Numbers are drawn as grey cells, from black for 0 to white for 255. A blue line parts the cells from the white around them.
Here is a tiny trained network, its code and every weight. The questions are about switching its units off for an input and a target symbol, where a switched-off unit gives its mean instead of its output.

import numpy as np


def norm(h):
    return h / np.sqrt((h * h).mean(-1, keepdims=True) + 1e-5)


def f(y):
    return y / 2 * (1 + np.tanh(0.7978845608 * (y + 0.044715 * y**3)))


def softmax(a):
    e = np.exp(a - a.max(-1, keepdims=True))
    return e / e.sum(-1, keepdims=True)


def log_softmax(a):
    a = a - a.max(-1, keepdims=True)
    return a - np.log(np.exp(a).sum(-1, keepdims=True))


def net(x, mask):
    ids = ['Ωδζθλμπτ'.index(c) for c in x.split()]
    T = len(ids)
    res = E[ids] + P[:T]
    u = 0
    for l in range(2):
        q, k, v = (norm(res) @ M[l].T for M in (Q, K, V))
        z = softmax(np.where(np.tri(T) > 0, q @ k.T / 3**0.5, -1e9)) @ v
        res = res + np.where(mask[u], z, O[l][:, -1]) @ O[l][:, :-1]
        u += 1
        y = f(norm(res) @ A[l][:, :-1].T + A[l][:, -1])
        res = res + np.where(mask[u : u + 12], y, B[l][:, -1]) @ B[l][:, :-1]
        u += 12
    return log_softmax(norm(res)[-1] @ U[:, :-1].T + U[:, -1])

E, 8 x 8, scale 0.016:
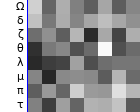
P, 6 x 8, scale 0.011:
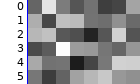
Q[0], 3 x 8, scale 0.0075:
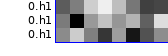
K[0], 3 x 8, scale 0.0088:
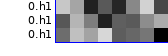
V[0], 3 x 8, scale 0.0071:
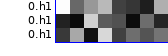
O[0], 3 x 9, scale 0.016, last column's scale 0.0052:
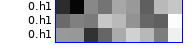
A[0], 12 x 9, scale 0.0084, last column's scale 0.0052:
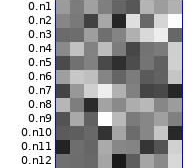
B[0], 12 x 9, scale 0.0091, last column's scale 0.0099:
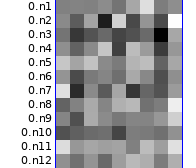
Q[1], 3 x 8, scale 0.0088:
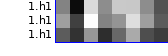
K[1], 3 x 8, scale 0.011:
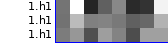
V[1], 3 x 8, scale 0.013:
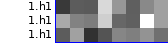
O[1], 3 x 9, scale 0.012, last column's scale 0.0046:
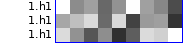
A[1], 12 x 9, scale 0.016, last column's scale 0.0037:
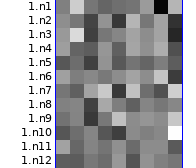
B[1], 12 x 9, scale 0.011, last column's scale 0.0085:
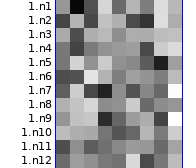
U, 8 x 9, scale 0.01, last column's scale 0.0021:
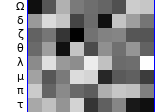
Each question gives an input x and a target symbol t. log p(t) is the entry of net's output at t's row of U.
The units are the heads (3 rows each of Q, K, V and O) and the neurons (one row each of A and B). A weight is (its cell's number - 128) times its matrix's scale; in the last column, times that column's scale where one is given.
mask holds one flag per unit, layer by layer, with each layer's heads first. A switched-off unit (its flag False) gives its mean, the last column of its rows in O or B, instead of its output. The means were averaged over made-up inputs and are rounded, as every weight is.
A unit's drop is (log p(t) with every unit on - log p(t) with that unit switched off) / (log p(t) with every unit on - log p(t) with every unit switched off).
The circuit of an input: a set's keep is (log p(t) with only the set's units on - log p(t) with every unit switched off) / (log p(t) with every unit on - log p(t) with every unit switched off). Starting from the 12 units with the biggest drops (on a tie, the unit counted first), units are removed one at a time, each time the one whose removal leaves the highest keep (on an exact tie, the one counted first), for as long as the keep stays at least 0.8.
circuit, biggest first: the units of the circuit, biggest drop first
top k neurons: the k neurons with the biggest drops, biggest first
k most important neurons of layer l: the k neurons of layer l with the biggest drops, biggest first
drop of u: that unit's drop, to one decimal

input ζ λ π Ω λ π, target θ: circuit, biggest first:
1.h1; 0.h1; 0.n11
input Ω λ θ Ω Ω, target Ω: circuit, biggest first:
0.h1
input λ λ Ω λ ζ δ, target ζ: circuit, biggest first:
0.h1; 0.n3
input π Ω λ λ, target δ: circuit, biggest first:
0.h1; 1.h1
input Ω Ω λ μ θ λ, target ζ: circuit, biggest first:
1.n7; 1.h1; 0.h1
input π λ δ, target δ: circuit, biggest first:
0.h1; 1.h1
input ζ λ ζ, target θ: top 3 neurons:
1.n2; 0.n9; 0.n11
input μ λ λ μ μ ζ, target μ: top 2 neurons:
0.n7; 1.n9
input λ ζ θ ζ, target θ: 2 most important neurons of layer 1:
1.n2; 1.n9
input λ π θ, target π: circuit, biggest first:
0.h1; 1.n1
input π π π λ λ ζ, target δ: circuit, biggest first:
0.h1; 1.h1
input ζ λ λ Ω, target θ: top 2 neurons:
1.n2; 0.n11
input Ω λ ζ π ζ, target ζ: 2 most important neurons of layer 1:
1.n7; 1.n3
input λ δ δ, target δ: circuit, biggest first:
0.h1
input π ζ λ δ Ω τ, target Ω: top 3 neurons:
1.n9; 1.n12; 1.n7
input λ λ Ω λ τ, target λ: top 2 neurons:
0.n8; 1.n1
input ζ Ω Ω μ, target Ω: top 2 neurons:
1.n4; 1.n2
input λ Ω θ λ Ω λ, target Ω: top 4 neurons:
1.n9; 1.n4; 1.n6; 0.n2
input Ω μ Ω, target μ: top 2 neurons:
0.n7; 1.n9
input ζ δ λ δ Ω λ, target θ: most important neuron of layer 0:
0.n5
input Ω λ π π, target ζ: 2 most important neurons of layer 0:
0.n3; 0.n12
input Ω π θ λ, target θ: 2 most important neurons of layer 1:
1.n1; 1.n9
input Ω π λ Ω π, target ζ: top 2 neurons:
1.n7; 0.n3
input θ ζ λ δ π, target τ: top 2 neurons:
1.n5; 0.n11
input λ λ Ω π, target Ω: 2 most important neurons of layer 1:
1.n9; 1.n4
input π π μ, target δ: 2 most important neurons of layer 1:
1.n4; 1.n3
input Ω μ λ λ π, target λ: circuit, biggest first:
0.h1
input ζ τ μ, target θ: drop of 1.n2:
0.2
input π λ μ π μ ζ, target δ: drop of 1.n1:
0.1
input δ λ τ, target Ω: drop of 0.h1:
0.9
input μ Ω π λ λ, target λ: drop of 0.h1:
0.1
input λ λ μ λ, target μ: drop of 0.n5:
-0.1
